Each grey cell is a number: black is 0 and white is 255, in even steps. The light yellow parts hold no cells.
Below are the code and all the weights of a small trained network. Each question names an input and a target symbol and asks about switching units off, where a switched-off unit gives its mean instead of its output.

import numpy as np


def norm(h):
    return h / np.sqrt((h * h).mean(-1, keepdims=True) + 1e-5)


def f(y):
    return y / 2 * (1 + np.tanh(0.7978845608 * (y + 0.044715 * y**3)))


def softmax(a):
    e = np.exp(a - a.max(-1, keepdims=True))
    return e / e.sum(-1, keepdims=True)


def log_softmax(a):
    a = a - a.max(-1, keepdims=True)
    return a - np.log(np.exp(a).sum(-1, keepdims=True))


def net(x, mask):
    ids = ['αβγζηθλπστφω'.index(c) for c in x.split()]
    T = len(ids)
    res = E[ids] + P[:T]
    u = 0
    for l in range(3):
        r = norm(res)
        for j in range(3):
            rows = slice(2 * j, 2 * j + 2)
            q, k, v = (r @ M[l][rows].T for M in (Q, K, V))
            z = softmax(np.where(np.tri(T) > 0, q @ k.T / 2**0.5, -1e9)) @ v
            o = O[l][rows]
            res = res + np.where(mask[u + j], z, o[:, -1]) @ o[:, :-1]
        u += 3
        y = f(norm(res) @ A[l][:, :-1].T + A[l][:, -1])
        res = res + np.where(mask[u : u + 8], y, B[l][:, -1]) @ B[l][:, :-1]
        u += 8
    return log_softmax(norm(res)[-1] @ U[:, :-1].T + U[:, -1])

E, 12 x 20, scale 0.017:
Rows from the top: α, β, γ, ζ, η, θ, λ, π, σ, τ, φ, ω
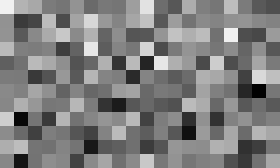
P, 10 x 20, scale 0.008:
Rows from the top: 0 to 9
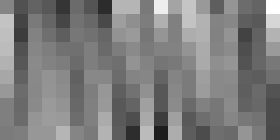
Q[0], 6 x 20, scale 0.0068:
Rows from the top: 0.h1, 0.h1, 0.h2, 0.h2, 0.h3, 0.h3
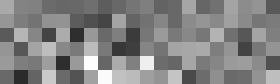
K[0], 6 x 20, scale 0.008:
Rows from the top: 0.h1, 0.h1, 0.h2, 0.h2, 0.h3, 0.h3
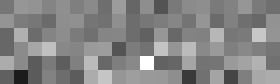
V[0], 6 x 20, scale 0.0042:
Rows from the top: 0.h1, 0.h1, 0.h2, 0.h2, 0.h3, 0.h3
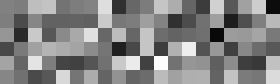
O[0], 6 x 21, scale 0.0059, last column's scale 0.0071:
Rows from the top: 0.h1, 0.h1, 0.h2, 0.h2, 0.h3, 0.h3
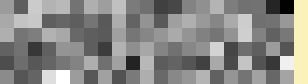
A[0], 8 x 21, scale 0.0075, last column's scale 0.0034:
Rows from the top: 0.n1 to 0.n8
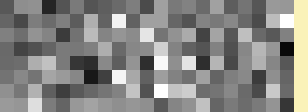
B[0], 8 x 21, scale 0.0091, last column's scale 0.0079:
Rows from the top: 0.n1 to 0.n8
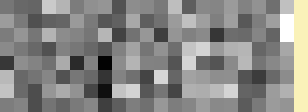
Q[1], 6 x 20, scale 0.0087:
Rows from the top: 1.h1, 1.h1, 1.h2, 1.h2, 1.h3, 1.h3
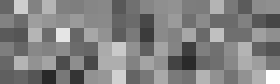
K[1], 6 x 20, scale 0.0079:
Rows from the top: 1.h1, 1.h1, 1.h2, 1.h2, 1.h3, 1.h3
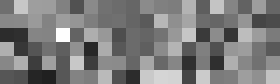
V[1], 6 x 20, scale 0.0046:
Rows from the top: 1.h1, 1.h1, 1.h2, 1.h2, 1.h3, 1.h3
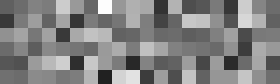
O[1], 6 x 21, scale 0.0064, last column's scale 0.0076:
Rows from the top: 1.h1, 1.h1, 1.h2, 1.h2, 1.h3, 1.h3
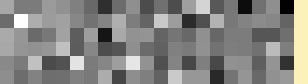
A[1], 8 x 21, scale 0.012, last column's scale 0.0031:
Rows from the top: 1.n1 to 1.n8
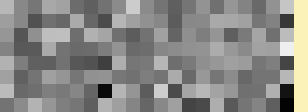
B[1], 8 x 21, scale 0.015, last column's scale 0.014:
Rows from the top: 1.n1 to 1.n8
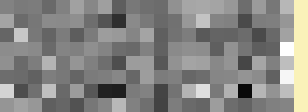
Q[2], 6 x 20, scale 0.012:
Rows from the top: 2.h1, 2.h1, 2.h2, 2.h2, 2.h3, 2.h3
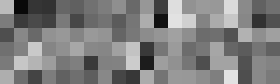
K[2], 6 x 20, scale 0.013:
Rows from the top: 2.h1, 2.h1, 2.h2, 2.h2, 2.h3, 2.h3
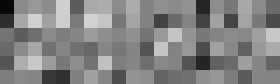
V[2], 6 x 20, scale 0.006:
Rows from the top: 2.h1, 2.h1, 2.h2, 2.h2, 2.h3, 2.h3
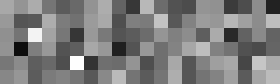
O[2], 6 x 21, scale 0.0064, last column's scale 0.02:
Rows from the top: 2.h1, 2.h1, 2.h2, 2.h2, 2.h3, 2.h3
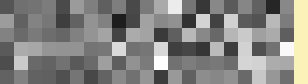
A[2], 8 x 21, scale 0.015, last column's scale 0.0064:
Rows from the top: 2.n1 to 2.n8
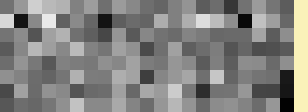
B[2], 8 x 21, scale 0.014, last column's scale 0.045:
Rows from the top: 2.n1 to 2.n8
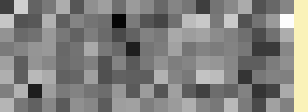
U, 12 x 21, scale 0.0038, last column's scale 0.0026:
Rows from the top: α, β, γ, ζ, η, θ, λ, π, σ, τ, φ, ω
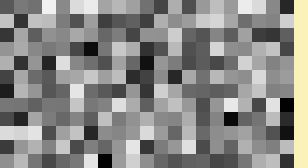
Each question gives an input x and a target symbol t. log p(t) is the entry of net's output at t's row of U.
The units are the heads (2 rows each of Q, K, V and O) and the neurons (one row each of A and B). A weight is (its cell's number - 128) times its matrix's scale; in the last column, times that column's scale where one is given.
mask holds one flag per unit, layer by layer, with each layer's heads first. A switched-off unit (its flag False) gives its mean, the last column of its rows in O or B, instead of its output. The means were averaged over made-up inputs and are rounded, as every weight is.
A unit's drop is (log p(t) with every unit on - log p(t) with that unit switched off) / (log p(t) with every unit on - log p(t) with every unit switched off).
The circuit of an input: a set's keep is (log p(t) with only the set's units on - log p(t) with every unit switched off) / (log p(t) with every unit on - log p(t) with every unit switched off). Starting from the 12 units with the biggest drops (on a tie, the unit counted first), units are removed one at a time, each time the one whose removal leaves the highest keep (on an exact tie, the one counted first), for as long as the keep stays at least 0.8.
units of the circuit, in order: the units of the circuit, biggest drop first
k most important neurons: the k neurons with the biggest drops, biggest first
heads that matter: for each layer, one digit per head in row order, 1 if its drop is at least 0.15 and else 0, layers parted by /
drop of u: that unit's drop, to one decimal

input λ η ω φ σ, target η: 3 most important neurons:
0.n5, 2.n2, 2.n7
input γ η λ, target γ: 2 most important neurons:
1.n7, 2.n2
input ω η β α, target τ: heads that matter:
101 / 001 / 100
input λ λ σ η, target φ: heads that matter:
101 / 001 / 100
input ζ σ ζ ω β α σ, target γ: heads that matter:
000 / 000 / 000
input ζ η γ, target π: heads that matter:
001 / 001 / 100
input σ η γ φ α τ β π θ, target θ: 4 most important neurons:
0.n5, 2.n2, 2.n7, 2.n3
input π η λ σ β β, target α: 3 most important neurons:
0.n5, 2.n2, 1.n7
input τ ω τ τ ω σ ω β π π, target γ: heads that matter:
100 / 100 / 000
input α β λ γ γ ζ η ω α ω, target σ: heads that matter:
100 / 001 / 100
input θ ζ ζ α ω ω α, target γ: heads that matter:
000 / 000 / 000
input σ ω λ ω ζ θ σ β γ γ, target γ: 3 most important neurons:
0.n7, 0.n4, 1.n3
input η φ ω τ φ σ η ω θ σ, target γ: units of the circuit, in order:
2.n2, 1.n7
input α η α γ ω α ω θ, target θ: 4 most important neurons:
0.n5, 2.n2, 1.n7, 2.n7
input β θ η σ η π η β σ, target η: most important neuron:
2.n2
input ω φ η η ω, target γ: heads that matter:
101 / 100 / 000
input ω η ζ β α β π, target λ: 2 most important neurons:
0.n5, 2.n2
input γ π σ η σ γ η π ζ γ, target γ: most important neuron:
2.n2
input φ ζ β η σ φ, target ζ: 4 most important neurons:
0.n5, 2.n2, 1.n8, 1.n4
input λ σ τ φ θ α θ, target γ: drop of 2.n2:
0.2
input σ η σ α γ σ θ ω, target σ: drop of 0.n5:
1.1
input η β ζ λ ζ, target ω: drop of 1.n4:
0.1
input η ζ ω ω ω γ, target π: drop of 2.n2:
0.5
